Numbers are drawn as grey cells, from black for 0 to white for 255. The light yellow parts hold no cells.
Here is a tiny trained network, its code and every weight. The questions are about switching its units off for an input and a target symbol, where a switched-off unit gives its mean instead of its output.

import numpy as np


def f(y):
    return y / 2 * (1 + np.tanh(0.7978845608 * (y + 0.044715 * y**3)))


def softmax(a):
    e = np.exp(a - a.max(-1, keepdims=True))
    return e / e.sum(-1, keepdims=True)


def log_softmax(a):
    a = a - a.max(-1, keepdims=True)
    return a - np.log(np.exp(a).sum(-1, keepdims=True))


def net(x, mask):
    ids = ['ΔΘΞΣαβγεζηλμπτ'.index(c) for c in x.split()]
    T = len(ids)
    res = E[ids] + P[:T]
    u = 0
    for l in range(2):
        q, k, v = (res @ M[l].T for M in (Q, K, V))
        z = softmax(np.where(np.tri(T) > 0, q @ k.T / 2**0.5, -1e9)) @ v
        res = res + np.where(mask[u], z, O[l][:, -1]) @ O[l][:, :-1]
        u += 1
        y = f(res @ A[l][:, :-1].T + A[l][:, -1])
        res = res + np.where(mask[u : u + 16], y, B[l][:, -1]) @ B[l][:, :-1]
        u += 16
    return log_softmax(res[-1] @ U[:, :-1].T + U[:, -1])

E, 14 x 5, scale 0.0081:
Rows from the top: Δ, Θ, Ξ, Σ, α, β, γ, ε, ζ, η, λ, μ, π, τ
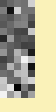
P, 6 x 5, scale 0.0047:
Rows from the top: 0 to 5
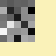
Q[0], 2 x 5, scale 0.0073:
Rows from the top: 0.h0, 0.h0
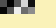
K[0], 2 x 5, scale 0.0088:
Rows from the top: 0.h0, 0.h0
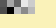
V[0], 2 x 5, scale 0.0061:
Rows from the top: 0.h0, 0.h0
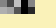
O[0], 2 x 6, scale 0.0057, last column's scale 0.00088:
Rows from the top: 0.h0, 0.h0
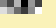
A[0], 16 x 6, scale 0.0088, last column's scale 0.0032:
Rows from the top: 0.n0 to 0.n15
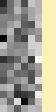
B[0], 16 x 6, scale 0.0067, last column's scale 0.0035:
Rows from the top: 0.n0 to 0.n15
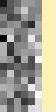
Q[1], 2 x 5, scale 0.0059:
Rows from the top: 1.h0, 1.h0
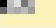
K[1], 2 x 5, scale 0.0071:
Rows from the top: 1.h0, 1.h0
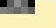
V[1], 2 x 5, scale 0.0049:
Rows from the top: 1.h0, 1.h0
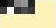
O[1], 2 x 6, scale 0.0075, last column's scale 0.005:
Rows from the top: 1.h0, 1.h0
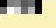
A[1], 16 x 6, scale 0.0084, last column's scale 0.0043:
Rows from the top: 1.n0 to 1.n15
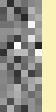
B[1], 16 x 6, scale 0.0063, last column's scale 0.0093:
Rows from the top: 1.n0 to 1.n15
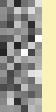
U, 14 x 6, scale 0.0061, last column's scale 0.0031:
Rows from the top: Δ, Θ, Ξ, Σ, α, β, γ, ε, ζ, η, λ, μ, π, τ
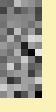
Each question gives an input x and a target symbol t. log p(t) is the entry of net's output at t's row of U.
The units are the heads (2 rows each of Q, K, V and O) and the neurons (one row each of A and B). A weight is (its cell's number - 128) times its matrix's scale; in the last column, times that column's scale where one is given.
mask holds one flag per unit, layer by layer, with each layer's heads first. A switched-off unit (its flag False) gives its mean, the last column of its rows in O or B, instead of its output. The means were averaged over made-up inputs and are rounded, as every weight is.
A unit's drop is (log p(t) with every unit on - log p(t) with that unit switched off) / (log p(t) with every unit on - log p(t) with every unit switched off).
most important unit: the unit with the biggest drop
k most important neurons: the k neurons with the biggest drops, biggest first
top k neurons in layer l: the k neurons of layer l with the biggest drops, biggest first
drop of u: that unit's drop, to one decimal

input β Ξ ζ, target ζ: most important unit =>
1.n7
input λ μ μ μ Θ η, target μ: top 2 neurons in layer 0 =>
0.n8; 0.n15
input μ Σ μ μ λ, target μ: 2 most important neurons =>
1.n10; 0.n8
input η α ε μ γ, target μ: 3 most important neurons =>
1.n10; 0.n15; 0.n6
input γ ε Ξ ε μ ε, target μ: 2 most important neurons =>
1.n10; 0.n15
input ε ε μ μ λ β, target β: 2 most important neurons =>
0.n5; 1.n1
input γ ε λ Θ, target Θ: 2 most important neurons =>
1.n6; 0.n14
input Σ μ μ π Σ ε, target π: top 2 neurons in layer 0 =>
0.n12; 0.n4
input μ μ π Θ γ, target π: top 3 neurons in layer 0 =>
0.n12; 0.n4; 0.n13
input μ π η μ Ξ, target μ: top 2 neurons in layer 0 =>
0.n15; 0.n6
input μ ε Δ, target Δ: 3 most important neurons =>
0.n5; 1.n1; 1.n3
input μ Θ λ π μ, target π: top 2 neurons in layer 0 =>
0.n12; 0.n4
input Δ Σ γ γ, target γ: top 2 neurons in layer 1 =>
1.n15; 1.n2
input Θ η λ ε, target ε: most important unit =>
1.n10
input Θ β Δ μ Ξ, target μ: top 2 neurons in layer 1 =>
1.n10; 1.n5
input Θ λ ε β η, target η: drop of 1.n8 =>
0.0
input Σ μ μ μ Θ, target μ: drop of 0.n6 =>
0.1
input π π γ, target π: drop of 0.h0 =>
0.3
